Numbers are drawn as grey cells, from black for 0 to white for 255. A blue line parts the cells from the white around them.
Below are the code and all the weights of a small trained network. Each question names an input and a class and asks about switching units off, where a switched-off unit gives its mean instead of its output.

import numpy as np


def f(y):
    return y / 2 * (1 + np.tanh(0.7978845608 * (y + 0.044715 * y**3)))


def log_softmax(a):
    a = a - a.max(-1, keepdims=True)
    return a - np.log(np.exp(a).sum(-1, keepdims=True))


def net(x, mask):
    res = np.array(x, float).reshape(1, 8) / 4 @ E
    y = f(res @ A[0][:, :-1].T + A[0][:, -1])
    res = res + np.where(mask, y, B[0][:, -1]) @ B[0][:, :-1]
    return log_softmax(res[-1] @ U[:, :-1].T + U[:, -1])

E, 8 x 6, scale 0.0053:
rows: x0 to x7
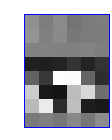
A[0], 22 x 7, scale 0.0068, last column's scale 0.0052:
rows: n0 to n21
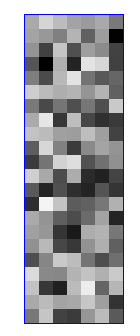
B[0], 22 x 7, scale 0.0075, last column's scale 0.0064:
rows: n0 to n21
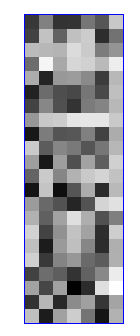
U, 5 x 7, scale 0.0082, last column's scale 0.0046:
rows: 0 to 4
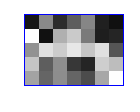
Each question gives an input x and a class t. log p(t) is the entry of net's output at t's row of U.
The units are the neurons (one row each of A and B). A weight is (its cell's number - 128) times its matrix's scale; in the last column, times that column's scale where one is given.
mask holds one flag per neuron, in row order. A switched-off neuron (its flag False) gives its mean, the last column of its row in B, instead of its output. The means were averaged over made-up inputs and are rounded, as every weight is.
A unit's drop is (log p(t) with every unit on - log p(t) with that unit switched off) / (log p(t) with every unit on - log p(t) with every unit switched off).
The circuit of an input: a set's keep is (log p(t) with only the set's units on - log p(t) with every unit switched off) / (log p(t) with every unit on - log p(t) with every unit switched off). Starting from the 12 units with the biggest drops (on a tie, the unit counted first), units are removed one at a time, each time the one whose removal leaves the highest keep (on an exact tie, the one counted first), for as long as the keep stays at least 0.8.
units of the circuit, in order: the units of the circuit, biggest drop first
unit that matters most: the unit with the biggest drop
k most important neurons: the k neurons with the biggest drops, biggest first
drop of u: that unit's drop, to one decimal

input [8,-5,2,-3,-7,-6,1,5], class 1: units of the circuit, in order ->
[n21; n16]
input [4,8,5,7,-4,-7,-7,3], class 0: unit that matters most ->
n12
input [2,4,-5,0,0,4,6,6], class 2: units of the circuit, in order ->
[n7; n11]
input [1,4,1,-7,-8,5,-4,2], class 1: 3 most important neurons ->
[n15; n21; n16]
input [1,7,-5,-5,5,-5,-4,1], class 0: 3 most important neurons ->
[n19; n0; n5]
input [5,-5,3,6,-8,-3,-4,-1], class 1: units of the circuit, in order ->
[n15; n21]
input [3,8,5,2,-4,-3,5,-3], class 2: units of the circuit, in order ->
[n7; n19; n11]
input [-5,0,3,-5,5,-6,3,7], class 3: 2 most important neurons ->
[n13; n12]
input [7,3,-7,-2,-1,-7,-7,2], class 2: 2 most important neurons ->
[n3; n19]
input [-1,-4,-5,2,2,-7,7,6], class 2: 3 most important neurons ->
[n7; n11; n19]
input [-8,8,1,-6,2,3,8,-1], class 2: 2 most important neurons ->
[n7; n11]
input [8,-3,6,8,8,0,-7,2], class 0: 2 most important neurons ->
[n12; n6]
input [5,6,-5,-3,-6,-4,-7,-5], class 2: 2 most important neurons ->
[n3; n10]
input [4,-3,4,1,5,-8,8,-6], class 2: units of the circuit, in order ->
[n7]
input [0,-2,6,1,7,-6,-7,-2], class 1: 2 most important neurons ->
[n10; n17]
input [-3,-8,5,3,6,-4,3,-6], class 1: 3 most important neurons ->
[n19; n17; n10]
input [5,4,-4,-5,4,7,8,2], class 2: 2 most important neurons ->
[n7; n11]
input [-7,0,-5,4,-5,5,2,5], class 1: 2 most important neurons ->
[n15; n13]
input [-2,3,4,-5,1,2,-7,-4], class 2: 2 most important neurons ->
[n3; n2]
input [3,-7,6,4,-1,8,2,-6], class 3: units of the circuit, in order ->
[n19]
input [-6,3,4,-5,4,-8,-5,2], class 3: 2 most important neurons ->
[n13; n12]
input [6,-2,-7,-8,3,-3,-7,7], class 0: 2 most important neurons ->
[n0; n5]
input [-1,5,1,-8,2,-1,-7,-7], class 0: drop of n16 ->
0.0
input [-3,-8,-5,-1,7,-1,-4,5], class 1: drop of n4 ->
0.1
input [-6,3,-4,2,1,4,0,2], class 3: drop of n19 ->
0.2
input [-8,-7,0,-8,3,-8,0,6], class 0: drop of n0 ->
0.2
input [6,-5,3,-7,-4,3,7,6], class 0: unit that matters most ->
n5
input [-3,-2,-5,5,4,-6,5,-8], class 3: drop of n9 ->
-0.1
